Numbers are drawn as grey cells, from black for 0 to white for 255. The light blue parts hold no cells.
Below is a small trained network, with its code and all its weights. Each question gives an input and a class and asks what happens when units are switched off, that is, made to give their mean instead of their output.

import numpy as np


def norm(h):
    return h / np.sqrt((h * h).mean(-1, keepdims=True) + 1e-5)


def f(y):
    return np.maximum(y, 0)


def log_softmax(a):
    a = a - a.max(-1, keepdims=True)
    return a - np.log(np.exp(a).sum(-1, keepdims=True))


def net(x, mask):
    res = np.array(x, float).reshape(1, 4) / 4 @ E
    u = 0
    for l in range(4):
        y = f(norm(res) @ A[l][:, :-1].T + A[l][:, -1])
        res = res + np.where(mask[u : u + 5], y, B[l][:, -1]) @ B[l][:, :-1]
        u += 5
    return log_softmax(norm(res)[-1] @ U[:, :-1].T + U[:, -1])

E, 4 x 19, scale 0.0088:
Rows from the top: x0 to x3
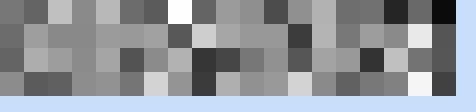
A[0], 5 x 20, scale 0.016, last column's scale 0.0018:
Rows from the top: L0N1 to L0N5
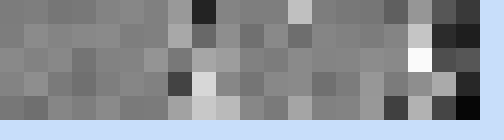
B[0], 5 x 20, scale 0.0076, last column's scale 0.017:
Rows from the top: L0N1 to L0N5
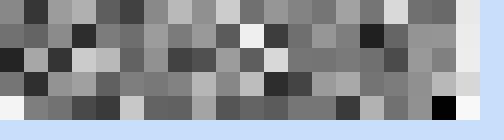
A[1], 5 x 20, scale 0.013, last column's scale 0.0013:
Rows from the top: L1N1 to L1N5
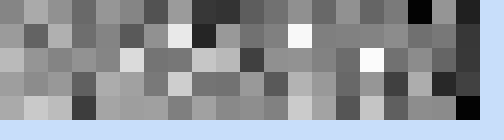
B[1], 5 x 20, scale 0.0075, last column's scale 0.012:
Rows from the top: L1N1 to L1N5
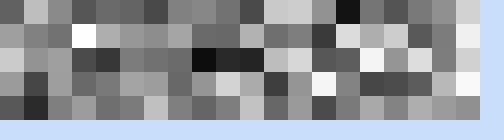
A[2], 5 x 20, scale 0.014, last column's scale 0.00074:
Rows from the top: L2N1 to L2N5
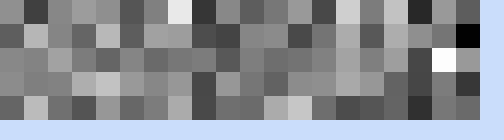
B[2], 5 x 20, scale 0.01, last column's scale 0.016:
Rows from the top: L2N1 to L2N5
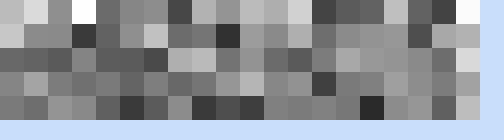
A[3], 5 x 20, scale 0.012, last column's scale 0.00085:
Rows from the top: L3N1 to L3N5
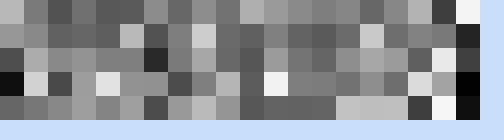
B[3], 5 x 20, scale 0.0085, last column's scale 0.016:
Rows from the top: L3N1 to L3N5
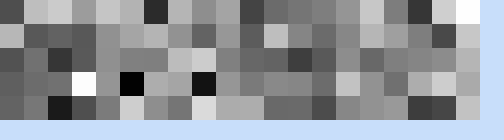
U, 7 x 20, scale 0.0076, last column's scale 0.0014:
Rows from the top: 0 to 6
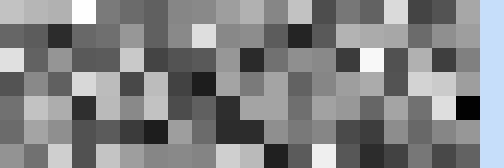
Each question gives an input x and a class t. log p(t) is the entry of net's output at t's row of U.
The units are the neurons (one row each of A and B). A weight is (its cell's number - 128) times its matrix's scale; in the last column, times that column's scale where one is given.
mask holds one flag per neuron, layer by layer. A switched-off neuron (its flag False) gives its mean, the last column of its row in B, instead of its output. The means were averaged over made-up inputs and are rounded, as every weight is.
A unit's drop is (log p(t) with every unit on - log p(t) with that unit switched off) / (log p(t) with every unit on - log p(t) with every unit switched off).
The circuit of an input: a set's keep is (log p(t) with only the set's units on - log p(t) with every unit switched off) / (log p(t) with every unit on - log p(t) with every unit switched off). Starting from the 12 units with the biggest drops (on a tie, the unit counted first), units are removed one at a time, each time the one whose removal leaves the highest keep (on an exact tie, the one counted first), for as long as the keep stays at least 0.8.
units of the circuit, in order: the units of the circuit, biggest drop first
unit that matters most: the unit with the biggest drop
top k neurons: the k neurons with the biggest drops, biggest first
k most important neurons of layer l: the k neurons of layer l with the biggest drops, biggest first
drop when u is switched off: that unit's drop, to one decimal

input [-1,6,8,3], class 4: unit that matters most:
L2N2
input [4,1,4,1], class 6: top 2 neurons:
L0N2; L1N4
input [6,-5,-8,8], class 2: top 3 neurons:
L0N5; L1N3; L1N4
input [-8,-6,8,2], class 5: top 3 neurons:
L0N1; L1N1; L2N5
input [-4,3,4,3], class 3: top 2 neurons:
L0N3; L3N4
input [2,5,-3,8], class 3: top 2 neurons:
L0N3; L3N4
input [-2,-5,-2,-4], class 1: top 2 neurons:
L0N4; L0N1
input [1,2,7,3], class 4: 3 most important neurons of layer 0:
L0N2; L0N5; L0N3
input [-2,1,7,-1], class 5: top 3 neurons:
L0N1; L0N4; L0N5
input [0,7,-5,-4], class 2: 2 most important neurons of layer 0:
L0N5; L0N2
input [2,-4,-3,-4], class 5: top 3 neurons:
L0N1; L1N1; L0N5
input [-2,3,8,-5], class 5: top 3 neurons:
L0N4; L0N1; L1N1
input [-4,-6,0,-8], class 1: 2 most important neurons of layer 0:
L0N4; L0N3
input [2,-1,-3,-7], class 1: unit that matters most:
L0N5
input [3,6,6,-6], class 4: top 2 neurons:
L0N5; L2N2
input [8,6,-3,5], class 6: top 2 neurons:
L0N2; L1N4
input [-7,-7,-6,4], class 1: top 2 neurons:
L0N5; L0N1
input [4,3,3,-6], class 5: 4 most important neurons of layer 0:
L0N4; L0N5; L0N1; L0N2
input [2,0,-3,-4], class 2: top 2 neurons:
L0N2; L1N3
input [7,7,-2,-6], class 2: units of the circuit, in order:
L0N5
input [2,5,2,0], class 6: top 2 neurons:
L0N2; L0N5
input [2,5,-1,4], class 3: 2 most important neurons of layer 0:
L0N3; L0N4
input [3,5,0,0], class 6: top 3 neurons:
L0N2; L0N5; L1N4
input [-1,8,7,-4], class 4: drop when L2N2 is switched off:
0.6
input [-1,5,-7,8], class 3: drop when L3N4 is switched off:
0.7
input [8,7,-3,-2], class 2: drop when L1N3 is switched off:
0.2
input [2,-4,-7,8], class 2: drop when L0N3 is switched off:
0.1
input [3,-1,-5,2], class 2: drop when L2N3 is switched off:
0.0
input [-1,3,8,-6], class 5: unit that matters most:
L0N4
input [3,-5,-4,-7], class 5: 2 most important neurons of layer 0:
L0N1; L0N5
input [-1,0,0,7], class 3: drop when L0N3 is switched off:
1.3
